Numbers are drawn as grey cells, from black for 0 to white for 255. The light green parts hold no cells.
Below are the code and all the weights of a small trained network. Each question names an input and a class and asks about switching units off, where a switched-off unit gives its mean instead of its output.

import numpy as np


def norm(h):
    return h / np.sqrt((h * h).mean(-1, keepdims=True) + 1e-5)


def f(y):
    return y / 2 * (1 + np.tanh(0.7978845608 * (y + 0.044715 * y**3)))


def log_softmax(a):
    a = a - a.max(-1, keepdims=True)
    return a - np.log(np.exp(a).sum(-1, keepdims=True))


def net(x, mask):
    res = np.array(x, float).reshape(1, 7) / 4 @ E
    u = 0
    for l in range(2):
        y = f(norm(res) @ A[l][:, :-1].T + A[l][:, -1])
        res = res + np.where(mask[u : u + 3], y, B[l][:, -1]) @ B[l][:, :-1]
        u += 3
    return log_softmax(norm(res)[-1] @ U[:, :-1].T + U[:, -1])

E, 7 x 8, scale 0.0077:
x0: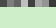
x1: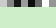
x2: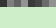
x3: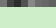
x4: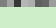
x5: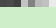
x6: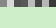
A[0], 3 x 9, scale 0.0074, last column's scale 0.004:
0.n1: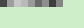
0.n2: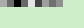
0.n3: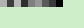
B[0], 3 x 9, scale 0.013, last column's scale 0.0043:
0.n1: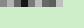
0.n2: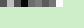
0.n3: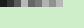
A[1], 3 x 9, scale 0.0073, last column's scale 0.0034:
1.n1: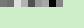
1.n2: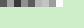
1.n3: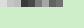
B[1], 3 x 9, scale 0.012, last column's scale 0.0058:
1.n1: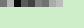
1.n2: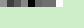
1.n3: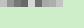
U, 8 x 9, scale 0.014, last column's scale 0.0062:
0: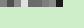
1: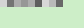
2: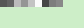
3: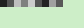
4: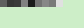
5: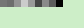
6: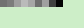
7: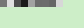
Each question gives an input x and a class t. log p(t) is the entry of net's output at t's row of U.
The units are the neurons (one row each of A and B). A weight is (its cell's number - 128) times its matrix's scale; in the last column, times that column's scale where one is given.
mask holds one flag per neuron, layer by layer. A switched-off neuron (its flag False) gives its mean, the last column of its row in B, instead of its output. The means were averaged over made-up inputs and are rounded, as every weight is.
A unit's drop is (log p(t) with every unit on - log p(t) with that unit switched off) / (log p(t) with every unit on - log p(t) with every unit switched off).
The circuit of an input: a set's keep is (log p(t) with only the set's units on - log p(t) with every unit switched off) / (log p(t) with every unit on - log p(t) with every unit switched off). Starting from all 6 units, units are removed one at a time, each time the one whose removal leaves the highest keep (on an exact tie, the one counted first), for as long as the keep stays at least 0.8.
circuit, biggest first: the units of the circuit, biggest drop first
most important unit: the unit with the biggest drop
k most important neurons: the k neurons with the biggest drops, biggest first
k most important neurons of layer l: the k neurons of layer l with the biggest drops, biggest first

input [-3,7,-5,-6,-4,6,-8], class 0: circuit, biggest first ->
(0.n2 0.n1)
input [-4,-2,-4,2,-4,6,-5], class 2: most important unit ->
1.n2
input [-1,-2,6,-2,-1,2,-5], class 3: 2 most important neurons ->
(1.n2 0.n3)
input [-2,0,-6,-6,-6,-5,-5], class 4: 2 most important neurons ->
(0.n3 1.n1)
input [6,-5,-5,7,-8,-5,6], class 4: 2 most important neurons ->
(0.n3 1.n3)
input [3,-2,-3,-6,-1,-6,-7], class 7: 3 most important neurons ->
(1.n1 1.n2 0.n1)
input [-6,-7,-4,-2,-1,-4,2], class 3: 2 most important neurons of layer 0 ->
(0.n3 0.n2)
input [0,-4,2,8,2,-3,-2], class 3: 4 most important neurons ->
(1.n2 1.n1 0.n1 0.n3)
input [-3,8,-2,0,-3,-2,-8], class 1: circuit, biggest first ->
(0.n3 1.n3)
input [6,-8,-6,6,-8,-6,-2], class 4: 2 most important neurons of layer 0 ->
(0.n3 0.n2)
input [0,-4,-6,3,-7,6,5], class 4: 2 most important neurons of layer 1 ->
(1.n3 1.n2)
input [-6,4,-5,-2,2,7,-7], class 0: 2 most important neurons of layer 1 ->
(1.n1 1.n3)
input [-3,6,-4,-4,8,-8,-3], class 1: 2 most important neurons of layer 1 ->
(1.n3 1.n1)
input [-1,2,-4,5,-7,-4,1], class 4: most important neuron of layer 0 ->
(0.n3)
